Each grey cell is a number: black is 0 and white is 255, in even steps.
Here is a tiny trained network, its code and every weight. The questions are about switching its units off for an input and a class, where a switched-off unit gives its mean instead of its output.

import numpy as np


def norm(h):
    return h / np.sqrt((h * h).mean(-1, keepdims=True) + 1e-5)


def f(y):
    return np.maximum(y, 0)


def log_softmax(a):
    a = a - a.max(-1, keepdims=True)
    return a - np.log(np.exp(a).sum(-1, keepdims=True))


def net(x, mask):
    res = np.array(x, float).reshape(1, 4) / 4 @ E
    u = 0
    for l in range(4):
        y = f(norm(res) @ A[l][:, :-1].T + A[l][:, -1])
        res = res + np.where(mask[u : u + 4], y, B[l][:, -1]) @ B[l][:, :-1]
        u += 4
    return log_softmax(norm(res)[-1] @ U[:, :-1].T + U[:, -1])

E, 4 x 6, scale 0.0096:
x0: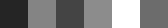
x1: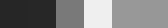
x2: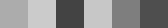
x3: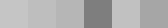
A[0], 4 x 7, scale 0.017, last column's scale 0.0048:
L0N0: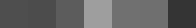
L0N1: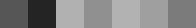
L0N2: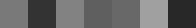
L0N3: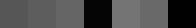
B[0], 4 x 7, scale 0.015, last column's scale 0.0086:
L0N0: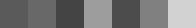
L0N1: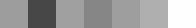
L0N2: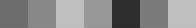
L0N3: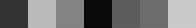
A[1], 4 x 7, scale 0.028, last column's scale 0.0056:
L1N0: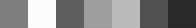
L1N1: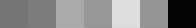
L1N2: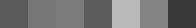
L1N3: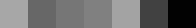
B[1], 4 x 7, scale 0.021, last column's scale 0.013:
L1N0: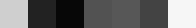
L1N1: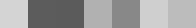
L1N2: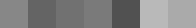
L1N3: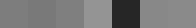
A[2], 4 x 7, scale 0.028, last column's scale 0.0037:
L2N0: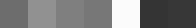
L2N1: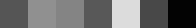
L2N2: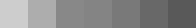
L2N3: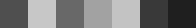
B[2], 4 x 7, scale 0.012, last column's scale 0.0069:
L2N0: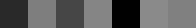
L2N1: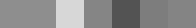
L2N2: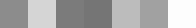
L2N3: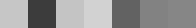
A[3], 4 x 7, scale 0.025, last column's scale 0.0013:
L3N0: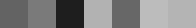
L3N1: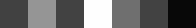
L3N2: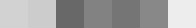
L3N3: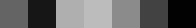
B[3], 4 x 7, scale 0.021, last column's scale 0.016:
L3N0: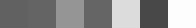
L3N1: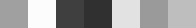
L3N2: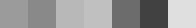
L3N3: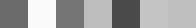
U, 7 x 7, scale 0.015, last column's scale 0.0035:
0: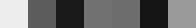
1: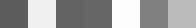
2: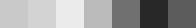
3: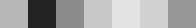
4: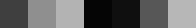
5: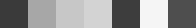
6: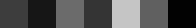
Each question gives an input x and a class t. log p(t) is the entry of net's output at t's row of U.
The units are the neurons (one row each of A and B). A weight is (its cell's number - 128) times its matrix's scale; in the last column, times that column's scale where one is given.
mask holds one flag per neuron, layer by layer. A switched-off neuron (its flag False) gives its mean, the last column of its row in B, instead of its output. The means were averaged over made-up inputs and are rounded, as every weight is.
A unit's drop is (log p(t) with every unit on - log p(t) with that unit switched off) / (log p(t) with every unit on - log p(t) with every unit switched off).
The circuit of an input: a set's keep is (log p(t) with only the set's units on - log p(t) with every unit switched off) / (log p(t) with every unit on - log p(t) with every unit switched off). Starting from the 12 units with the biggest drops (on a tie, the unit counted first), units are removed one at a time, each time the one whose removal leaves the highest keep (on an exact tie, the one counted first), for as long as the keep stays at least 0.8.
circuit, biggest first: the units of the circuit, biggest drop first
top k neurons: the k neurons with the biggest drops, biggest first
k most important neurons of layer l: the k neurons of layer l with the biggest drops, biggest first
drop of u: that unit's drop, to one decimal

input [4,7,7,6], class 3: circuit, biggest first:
(L1N1)
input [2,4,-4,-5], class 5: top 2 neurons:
(L0N1 L3N3)
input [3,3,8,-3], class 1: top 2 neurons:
(L0N0 L3N1)
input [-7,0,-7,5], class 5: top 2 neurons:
(L1N0 L3N0)
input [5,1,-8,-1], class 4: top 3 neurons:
(L0N3 L0N2 L1N2)
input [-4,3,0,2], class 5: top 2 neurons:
(L1N0 L1N1)
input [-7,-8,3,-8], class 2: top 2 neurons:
(L1N0 L3N2)
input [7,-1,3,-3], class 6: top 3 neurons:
(L3N0 L0N0 L3N2)
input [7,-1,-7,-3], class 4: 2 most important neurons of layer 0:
(L0N3 L0N2)
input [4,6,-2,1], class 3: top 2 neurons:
(L0N1 L1N1)
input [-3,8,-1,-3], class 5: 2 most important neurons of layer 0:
(L0N1 L0N2)
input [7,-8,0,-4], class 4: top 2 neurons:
(L0N3 L1N1)
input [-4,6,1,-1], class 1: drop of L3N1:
0.2
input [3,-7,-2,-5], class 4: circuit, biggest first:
(L0N3)
